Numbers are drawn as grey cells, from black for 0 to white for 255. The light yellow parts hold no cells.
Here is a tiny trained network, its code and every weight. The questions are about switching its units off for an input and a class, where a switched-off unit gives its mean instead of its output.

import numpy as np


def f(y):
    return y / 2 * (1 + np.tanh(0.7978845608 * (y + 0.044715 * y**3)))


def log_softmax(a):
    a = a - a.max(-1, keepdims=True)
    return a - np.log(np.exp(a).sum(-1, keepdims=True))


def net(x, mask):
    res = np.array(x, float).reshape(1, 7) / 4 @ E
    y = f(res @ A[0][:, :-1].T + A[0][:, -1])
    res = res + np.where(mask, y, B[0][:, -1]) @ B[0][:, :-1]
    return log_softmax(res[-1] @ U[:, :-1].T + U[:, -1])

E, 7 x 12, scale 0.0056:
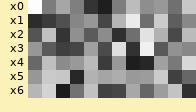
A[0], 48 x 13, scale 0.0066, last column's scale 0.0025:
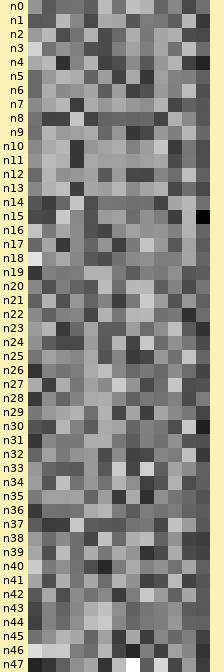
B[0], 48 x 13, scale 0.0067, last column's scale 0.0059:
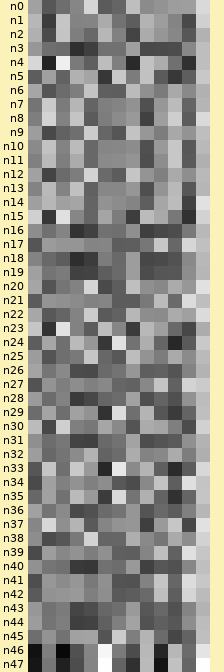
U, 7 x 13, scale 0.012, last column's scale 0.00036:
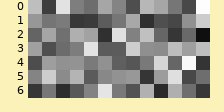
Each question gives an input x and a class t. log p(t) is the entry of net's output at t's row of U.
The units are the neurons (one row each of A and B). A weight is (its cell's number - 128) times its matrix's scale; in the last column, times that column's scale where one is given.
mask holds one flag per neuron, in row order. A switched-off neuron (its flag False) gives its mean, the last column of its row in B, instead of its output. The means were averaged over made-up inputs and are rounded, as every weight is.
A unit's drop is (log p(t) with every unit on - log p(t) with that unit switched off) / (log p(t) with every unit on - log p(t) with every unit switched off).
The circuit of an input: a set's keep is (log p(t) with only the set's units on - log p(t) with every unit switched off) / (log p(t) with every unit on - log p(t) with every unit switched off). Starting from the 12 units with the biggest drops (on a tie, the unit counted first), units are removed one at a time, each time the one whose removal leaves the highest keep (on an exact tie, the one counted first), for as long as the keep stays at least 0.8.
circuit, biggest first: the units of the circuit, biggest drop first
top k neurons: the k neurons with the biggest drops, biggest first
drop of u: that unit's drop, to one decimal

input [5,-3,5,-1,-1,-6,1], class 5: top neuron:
n37
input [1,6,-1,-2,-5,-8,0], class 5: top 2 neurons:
n37; n8
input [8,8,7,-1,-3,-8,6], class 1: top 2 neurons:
n40; n3
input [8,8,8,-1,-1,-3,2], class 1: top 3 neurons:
n3; n40; n16
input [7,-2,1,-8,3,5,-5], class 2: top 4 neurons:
n5; n45; n35; n29
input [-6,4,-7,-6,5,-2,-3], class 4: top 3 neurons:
n39; n34; n41
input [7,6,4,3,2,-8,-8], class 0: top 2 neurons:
n15; n30
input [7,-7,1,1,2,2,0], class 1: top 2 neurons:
n47; n18
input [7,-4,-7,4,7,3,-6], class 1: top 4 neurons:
n18; n16; n3; n40
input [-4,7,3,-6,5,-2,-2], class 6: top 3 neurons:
n47; n33; n24
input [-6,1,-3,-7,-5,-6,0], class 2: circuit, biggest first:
n35; n29
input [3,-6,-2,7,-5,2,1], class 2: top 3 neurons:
n33; n24; n47
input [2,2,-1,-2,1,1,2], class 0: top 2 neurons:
n46; n33
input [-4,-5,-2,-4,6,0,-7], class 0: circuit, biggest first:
n1
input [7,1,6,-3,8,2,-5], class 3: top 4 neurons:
n12; n25; n9; n6
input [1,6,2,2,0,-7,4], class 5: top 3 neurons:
n37; n8; n46
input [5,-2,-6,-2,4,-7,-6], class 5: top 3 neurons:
n8; n14; n37
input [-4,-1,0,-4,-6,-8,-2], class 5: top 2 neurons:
n37; n8
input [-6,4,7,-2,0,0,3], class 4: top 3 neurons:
n17; n42; n21
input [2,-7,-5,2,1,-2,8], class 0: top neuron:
n4
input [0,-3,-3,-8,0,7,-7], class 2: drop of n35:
0.3
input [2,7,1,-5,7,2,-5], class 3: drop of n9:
0.3
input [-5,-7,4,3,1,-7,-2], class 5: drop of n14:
0.2
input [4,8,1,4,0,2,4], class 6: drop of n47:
0.5
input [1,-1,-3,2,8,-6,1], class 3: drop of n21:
0.0
